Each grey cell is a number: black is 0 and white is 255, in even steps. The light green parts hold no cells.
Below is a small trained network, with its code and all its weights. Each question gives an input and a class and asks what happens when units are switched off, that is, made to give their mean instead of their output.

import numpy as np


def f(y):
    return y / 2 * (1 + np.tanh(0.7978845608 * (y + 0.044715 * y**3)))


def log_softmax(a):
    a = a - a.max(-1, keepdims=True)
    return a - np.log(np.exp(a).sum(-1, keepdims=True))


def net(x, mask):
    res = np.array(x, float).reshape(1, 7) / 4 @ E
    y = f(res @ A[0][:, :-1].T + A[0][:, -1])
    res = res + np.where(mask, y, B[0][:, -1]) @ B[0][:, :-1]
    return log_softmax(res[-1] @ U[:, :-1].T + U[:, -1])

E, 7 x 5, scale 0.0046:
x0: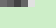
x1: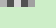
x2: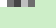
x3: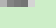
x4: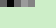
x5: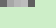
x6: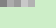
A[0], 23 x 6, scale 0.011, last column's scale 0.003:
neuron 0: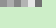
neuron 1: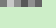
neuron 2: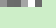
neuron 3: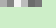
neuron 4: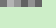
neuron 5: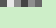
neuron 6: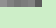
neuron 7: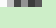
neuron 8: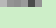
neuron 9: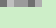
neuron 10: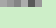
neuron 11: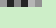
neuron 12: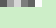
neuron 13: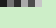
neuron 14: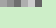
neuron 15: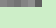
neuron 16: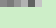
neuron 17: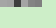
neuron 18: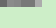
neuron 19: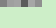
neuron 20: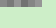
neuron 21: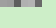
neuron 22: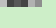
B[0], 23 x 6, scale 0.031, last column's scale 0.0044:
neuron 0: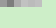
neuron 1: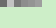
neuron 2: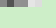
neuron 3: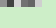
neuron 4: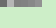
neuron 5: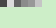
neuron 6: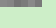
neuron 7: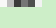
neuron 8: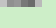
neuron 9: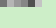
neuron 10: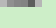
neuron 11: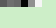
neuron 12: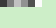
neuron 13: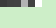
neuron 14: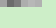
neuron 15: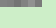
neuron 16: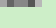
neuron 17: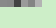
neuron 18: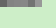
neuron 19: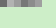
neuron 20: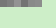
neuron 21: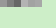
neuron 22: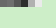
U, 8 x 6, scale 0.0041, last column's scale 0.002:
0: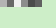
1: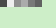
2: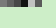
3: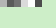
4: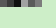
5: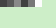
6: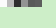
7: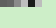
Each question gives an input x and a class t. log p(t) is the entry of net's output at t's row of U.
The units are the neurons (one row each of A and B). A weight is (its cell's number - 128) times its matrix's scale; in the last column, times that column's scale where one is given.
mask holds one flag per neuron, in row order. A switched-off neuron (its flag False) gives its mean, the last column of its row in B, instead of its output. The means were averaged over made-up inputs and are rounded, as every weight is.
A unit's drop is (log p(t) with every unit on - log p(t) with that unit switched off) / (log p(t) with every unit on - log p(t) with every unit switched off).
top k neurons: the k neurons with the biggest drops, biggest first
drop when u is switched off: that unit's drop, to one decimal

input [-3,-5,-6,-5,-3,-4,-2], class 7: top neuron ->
(neuron 13)
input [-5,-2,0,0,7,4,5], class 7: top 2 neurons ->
(neuron 13; neuron 2)
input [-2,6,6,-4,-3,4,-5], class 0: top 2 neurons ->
(neuron 3; neuron 5)
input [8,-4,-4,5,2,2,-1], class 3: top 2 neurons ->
(neuron 2; neuron 0)
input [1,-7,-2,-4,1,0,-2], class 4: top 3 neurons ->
(neuron 13; neuron 3; neuron 12)
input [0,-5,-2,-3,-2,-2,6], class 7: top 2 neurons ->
(neuron 13; neuron 22)
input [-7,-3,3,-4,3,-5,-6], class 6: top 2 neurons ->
(neuron 7; neuron 12)
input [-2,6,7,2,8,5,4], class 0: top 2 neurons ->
(neuron 3; neuron 16)
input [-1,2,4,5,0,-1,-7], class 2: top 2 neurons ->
(neuron 22; neuron 11)
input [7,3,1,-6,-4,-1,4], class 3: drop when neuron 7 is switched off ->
0.1
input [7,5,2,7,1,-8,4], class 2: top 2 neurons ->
(neuron 11; neuron 22)
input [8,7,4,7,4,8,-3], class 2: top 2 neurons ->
(neuron 11; neuron 22)
